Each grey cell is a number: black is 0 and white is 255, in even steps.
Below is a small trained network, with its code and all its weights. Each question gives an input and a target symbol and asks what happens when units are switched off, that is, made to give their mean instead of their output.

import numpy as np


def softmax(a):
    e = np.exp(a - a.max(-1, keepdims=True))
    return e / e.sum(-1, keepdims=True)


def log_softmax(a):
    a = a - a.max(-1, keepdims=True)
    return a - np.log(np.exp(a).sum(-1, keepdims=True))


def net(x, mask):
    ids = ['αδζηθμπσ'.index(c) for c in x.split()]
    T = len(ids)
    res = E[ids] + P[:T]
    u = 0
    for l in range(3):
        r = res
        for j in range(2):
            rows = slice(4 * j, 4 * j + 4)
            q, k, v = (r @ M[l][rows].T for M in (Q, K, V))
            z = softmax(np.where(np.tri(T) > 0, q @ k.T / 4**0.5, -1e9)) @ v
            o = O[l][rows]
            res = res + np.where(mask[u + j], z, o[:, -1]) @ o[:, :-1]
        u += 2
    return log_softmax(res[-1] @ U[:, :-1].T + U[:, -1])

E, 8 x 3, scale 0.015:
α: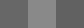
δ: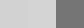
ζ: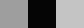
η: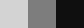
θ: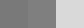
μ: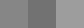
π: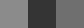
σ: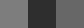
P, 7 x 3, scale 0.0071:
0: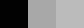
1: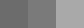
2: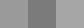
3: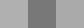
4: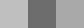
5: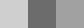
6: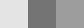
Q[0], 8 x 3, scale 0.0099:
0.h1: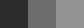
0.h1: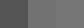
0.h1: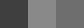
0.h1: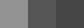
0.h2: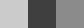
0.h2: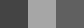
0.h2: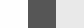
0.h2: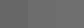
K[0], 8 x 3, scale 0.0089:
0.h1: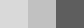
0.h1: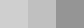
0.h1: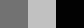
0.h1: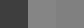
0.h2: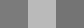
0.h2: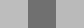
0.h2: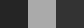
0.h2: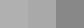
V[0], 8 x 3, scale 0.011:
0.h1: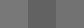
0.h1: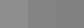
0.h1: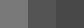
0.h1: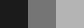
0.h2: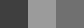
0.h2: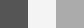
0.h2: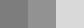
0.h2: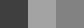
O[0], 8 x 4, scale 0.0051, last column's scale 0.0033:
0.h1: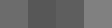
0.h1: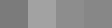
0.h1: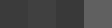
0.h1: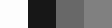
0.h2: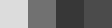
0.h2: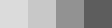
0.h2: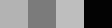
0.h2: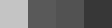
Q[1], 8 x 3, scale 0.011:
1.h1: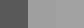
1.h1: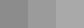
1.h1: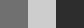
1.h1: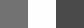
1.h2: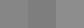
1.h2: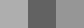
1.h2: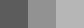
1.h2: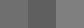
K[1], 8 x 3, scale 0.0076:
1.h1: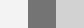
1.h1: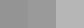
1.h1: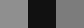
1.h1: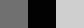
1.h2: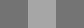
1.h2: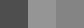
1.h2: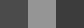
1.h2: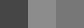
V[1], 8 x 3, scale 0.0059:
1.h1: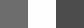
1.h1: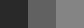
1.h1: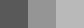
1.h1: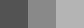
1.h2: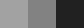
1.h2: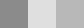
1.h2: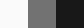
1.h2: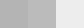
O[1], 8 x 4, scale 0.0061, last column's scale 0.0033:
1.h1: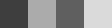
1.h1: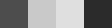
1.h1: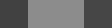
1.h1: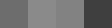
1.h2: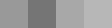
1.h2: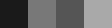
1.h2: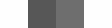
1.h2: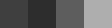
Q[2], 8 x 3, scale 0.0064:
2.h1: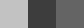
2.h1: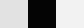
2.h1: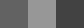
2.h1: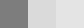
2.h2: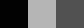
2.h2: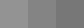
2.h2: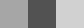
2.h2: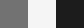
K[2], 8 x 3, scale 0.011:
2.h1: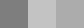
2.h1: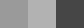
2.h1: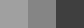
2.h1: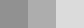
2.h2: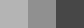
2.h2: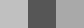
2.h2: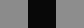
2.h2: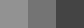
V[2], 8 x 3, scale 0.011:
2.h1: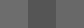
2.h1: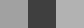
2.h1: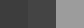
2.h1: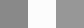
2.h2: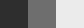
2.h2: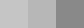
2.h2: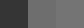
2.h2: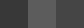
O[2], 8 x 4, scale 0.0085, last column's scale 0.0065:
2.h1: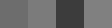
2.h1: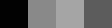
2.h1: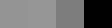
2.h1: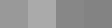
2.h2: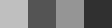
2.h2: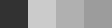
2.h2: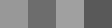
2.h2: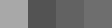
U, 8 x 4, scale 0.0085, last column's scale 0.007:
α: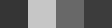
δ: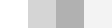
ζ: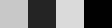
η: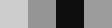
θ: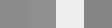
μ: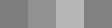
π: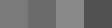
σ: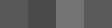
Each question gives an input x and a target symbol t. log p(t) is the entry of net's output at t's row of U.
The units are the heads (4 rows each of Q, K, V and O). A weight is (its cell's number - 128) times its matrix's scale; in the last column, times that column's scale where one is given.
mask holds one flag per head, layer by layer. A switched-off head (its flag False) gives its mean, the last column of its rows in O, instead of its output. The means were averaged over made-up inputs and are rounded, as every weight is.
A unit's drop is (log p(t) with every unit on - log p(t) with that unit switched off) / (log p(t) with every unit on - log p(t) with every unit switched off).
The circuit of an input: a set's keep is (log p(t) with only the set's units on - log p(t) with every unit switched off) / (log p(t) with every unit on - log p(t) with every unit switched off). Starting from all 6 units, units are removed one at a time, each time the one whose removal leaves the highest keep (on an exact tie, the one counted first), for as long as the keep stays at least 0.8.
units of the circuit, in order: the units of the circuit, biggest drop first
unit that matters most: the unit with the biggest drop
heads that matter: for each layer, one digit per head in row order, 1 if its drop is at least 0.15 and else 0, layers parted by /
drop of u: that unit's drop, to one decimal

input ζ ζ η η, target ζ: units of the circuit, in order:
(2.h2, 1.h1, 0.h2)
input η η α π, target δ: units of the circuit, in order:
(1.h2, 2.h1, 0.h1, 1.h1)
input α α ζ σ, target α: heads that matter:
11 / 01 / 11
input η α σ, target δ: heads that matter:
10 / 11 / 10
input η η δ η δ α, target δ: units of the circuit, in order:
(2.h1, 0.h1, 1.h1, 1.h2)
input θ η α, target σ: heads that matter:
11 / 11 / 10
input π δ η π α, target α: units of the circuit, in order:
(0.h1, 2.h2, 2.h1)
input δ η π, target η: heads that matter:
10 / 11 / 11
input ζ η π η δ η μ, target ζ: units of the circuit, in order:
(2.h2, 1.h2)
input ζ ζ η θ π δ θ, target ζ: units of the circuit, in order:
(2.h2)
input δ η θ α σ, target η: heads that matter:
11 / 11 / 11
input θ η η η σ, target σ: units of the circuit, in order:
(0.h1, 2.h1, 1.h1)
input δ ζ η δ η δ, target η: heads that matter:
11 / 11 / 01
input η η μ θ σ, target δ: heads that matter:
10 / 11 / 11
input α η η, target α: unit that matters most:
0.h2
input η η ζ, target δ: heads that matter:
10 / 11 / 10
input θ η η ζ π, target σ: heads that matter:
11 / 10 / 10
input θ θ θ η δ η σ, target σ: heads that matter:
11 / 11 / 10
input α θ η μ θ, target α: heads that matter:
11 / 00 / 11
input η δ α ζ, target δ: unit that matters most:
2.h1
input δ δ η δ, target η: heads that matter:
11 / 11 / 11
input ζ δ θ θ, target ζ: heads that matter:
01 / 00 / 01
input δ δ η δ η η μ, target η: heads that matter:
10 / 11 / 11
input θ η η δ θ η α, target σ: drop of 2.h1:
1.0
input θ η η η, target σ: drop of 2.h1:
1.2
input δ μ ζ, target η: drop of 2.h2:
0.1
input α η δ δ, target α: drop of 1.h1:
0.0
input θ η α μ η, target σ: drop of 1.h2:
0.3
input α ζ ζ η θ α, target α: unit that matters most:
0.h2
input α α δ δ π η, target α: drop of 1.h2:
0.2
